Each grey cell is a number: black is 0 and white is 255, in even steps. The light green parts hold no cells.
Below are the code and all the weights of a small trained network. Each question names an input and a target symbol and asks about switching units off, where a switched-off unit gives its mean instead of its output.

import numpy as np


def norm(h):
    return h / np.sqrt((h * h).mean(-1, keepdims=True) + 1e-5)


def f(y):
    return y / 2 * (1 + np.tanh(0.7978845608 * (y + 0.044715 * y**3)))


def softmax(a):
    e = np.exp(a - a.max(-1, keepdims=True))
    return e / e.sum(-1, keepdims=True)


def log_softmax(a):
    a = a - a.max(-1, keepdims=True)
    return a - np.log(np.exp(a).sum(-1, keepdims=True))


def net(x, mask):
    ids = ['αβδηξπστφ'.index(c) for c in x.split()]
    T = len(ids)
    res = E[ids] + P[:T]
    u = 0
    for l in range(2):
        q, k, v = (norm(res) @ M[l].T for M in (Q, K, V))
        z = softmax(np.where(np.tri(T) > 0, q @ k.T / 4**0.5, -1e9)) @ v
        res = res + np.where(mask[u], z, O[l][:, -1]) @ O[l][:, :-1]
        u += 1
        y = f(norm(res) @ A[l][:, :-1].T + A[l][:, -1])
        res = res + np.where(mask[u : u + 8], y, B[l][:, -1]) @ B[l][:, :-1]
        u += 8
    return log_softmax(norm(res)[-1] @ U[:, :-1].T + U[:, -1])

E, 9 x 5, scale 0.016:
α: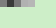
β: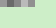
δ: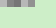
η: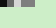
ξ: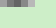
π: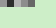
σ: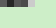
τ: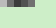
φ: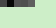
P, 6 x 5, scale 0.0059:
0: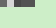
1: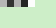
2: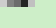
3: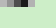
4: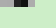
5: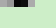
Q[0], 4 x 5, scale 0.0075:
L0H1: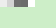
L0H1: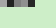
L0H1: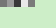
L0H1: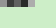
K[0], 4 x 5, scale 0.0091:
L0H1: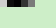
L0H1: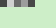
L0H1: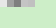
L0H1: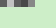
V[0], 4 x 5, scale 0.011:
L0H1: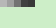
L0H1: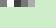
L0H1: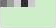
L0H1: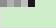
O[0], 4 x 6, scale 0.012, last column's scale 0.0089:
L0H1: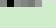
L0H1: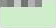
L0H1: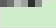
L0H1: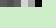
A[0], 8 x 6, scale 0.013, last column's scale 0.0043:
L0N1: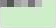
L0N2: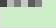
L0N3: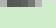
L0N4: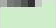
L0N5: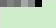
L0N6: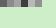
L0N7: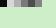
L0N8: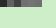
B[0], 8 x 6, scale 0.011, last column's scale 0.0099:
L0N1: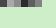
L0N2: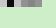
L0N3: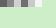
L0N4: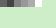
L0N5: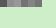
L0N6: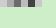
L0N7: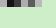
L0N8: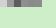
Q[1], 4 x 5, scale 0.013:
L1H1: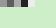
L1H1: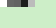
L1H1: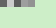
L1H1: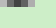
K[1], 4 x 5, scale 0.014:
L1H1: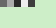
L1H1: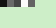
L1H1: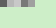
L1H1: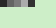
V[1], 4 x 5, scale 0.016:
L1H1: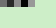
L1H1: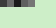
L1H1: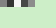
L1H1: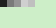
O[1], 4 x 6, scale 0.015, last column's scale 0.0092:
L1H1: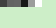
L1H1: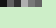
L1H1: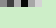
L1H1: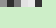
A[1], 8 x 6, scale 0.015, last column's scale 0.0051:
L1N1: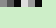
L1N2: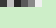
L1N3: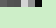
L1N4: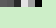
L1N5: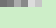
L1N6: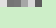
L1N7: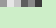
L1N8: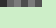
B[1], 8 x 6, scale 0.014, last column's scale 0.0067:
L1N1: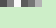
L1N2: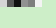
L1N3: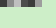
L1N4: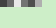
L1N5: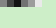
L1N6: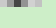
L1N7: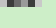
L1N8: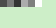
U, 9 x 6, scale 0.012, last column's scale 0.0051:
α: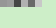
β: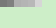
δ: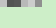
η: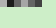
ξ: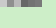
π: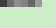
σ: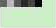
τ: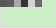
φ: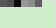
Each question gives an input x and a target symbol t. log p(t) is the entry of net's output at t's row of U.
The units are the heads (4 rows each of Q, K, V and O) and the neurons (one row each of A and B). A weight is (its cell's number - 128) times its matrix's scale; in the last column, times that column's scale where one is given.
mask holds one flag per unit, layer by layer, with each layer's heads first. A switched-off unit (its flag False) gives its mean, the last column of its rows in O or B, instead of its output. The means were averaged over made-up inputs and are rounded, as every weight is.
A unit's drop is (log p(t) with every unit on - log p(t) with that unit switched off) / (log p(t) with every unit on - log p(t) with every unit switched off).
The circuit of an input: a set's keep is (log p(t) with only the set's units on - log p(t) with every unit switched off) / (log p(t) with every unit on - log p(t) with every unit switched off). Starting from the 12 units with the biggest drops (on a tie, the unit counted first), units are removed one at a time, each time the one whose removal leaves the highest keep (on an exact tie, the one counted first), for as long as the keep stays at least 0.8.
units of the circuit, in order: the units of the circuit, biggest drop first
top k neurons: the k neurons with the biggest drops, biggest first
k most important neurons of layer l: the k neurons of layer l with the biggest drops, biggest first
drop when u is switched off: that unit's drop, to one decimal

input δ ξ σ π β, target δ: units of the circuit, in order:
[L1H1, L0H1]
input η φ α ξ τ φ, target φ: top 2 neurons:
[L0N2, L0N6]
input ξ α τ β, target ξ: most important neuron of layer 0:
[L0N6]
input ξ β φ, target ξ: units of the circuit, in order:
[L0H1, L1H1, L0N6, L0N3]
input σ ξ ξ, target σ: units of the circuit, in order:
[L0H1, L1H1, L0N3]
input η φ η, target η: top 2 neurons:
[L0N7, L0N2]
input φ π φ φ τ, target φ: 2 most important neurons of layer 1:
[L1N2, L1N8]
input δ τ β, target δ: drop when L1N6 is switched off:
0.1
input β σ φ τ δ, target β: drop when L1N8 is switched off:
0.0
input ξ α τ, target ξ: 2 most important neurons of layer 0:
[L0N6, L0N3]
